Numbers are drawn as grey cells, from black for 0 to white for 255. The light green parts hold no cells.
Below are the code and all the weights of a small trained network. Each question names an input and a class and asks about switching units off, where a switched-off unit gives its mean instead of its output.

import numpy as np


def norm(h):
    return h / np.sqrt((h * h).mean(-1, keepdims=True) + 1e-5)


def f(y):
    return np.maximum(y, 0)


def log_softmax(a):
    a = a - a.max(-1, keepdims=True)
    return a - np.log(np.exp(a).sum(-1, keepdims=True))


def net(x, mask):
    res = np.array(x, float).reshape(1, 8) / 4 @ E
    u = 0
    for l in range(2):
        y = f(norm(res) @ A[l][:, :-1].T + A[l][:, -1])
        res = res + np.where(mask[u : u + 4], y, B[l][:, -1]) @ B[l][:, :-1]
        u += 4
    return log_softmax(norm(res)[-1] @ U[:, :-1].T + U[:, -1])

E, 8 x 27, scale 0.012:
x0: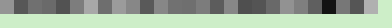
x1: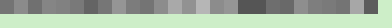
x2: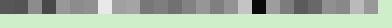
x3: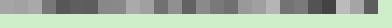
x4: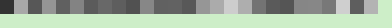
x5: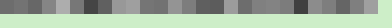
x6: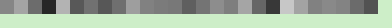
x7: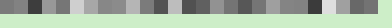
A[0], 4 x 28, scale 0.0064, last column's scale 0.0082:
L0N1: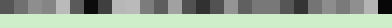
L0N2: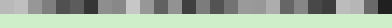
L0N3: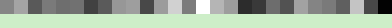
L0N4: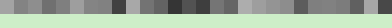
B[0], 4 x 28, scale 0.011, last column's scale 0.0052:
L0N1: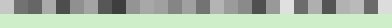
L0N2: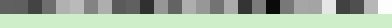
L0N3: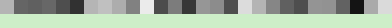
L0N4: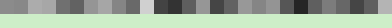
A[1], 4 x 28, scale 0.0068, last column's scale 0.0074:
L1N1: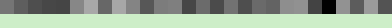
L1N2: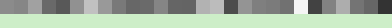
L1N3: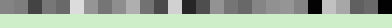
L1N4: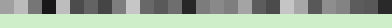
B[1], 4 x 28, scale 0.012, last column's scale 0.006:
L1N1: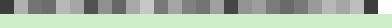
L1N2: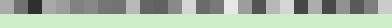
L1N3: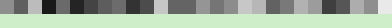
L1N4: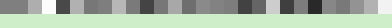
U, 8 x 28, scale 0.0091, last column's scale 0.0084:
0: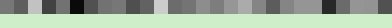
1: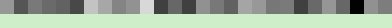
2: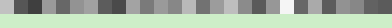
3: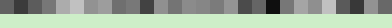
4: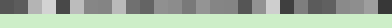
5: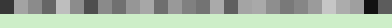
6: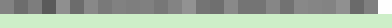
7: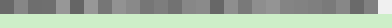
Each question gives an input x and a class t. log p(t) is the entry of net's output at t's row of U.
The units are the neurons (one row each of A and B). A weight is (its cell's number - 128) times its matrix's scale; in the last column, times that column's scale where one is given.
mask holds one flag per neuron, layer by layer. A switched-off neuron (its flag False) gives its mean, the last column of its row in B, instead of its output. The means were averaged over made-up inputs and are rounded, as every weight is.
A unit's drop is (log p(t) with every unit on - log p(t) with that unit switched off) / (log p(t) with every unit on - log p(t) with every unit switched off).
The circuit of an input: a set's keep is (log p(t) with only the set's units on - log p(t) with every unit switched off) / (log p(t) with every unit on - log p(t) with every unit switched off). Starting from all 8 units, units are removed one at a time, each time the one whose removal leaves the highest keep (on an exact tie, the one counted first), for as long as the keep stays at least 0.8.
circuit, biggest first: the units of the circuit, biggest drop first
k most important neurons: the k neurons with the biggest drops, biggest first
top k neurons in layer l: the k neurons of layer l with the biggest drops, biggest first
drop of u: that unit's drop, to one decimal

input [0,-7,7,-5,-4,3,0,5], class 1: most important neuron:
[L0N4]
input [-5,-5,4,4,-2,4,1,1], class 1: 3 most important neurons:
[L0N4 L1N1 L1N2]
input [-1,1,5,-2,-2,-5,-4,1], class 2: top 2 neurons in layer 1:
[L1N2 L1N4]
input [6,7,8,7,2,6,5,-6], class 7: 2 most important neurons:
[L1N3 L1N1]
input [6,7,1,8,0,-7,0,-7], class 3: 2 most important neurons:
[L0N2 L1N3]
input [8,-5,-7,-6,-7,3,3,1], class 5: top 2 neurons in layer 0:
[L0N2 L0N3]
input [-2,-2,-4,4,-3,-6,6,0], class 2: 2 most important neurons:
[L1N2 L0N2]
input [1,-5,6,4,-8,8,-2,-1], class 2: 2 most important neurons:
[L0N1 L0N3]
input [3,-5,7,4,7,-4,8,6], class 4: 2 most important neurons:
[L1N4 L0N3]
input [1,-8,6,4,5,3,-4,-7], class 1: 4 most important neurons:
[L0N4 L1N3 L1N4 L0N1]
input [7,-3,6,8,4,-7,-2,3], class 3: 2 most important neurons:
[L0N2 L0N1]
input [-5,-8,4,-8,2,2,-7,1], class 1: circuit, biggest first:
[L0N2 L0N4]
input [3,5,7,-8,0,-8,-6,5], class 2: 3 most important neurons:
[L1N2 L0N2 L1N4]
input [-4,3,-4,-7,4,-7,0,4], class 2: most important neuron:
[L1N2]
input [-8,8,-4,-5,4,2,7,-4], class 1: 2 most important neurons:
[L0N3 L1N1]
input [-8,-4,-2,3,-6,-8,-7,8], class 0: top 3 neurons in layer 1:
[L1N3 L1N1 L1N4]
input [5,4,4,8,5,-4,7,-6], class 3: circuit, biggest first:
[L0N2 L1N3]
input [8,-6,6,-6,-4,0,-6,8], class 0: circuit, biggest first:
[L1N3 L0N2]
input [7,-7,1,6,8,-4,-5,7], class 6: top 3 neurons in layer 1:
[L1N3 L1N1 L1N2]
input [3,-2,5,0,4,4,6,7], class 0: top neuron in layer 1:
[L1N3]
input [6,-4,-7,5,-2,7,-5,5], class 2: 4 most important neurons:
[L0N1 L1N4 L0N3 L0N2]
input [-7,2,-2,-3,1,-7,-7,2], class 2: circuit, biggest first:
[L1N2 L1N4 L1N1]
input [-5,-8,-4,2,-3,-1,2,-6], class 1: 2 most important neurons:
[L0N4 L1N3]
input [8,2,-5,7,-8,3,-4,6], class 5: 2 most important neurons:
[L1N1 L1N4]
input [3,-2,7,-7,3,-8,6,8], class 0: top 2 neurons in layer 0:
[L0N2 L0N1]
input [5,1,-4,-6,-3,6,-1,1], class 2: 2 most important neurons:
[L0N1 L0N2]
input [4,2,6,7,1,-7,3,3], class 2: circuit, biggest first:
[L1N2]
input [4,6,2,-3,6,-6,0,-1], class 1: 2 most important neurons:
[L0N3 L0N1]
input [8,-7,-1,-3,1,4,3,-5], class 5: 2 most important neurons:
[L1N1 L0N3]
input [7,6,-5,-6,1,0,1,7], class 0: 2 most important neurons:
[L1N3 L0N2]
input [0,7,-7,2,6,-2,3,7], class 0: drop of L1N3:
1.2
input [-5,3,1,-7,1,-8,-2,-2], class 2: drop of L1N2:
0.7
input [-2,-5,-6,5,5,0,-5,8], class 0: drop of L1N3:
0.9
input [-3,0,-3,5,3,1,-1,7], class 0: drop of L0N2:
0.0
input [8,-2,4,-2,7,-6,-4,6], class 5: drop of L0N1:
0.1
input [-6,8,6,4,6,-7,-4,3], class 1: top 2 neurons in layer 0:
[L0N3 L0N1]
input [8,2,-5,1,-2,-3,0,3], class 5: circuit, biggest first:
[L1N1]
